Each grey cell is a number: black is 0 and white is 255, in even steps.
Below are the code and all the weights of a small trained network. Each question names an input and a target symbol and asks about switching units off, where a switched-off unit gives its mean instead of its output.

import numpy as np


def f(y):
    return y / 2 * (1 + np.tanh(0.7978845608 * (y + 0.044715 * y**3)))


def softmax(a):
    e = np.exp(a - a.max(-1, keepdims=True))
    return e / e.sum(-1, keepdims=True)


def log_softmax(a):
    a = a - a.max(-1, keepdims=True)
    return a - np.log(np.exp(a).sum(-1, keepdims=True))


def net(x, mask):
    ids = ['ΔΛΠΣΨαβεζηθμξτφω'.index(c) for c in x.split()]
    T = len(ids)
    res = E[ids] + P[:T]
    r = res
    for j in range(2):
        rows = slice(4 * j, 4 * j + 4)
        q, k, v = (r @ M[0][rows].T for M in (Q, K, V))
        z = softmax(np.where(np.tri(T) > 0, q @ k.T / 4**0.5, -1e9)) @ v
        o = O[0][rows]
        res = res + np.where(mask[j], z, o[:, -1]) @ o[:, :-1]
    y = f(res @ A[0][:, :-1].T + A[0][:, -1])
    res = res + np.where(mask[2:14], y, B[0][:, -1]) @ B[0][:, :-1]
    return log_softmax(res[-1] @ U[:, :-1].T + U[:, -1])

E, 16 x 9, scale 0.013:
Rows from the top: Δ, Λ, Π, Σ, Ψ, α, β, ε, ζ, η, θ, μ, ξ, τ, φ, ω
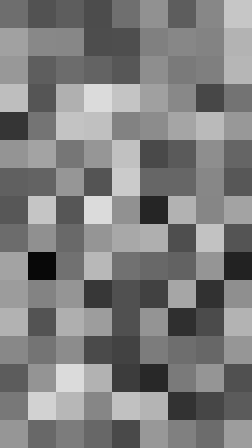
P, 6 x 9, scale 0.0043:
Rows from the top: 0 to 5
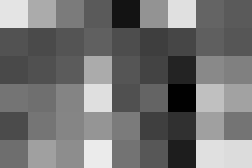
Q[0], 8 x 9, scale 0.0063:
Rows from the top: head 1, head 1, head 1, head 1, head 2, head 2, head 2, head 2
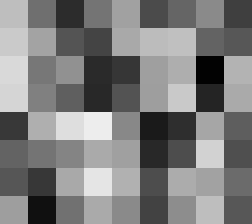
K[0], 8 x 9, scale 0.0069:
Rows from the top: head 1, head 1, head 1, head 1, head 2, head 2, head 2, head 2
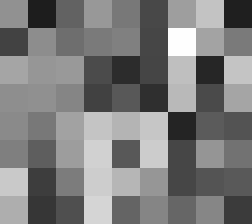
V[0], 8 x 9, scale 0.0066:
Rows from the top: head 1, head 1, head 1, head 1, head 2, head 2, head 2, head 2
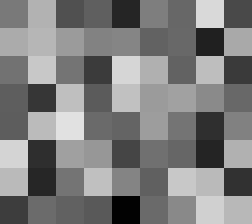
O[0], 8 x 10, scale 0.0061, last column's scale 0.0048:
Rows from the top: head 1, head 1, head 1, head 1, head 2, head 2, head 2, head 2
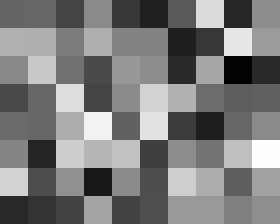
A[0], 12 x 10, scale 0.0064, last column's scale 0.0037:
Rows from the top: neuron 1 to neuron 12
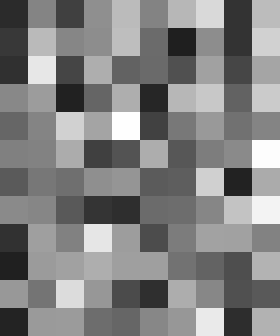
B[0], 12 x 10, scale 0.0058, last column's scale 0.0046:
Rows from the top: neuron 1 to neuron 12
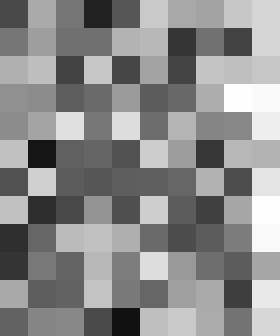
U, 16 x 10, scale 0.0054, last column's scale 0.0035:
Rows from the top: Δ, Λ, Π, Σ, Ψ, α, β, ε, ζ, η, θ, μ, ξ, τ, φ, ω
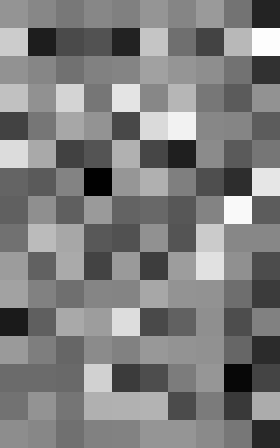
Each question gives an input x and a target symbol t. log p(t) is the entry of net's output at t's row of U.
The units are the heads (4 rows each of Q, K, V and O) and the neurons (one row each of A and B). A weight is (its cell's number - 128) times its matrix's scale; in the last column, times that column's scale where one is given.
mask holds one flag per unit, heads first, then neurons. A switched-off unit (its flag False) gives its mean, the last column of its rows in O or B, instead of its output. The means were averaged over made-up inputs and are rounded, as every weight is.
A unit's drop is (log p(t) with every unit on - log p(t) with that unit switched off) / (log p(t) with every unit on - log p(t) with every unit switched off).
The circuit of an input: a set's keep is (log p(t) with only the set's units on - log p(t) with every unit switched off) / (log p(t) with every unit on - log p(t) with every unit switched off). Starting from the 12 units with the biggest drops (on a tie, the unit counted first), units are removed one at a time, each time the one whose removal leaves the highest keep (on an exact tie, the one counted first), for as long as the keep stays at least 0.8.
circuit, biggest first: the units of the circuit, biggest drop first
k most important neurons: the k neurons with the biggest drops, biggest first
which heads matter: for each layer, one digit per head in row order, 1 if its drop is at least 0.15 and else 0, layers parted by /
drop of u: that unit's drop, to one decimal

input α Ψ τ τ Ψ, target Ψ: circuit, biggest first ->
(head 1; neuron 12; head 2; neuron 1)
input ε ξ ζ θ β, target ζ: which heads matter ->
11
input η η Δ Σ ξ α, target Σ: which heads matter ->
01
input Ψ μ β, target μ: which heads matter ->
01
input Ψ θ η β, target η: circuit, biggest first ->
(head 2; neuron 4; head 1)
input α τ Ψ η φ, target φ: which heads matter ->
01
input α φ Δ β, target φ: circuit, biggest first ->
(head 2; neuron 2; head 1)
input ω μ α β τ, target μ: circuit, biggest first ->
(head 2; neuron 9; neuron 5)
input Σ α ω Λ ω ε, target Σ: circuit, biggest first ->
(head 2; neuron 5)
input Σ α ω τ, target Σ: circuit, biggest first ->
(head 2; neuron 5; head 1)
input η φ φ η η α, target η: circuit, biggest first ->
(head 2; head 1; neuron 4; neuron 5)
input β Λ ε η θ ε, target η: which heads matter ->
01
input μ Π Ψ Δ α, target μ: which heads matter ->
01
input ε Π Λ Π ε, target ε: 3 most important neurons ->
(neuron 4; neuron 3; neuron 1)
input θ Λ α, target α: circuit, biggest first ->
(head 1; head 2; neuron 2; neuron 4)
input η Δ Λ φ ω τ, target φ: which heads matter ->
11
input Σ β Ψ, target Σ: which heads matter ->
01
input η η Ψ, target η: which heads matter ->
01
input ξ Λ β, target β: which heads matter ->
10
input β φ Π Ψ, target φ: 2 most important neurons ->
(neuron 2; neuron 10)
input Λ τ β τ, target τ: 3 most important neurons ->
(neuron 11; neuron 4; neuron 7)
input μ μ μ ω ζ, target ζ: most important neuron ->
(neuron 1)
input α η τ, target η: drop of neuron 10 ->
0.0
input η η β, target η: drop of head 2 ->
0.8
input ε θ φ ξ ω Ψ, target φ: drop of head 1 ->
0.2
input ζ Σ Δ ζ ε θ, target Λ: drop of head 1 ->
0.1
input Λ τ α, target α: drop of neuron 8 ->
0.0
